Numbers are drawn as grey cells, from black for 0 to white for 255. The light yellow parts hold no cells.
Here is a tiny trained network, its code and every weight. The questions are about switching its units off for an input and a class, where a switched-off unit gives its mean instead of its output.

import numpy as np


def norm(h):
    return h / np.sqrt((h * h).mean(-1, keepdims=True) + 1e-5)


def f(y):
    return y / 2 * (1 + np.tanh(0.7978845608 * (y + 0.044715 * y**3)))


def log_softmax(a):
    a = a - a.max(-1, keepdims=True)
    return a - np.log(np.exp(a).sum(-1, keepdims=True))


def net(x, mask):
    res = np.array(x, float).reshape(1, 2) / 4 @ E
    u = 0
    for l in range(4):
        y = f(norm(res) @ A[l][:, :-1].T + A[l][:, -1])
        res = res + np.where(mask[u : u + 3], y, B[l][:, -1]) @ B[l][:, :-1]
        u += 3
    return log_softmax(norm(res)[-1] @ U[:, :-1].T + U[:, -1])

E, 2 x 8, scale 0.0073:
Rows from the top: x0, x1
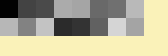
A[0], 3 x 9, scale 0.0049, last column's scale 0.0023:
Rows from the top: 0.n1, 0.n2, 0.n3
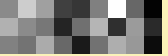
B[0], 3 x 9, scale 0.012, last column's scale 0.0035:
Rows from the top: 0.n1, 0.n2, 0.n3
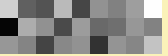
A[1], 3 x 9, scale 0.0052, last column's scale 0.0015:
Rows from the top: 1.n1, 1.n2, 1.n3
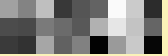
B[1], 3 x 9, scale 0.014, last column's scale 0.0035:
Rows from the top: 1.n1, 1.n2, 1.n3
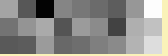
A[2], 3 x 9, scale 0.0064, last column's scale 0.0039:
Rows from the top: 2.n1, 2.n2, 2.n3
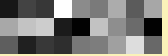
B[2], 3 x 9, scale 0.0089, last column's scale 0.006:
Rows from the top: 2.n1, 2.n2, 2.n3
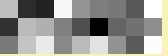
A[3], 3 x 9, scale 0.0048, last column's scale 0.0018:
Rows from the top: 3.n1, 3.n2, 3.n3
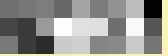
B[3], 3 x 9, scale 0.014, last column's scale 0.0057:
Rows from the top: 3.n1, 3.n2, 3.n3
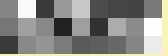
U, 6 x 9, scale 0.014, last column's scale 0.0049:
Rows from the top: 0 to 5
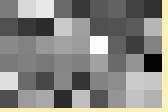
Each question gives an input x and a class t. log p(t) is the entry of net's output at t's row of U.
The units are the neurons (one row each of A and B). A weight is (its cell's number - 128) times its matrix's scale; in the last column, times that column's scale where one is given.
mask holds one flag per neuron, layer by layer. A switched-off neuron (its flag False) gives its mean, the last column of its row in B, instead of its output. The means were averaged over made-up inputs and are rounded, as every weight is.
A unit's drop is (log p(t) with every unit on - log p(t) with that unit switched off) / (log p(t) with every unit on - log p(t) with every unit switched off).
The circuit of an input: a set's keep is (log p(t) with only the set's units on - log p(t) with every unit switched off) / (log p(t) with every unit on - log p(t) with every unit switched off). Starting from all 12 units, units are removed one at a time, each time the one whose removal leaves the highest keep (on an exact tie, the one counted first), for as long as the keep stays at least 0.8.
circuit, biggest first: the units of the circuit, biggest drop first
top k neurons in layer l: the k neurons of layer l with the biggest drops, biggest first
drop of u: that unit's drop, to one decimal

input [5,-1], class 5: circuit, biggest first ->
3.n2
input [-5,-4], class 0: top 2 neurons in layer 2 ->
2.n1, 2.n2
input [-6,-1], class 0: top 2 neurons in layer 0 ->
0.n3, 0.n2
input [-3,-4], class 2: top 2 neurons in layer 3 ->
3.n2, 3.n3
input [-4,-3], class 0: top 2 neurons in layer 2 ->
2.n1, 2.n2
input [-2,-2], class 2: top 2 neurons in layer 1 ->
1.n1, 1.n3
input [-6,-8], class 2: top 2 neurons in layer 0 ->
0.n3, 0.n1
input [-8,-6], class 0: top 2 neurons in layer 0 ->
0.n3, 0.n1
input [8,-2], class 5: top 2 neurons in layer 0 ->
0.n1, 0.n3
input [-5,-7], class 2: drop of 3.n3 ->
0.1
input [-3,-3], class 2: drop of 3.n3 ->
0.3
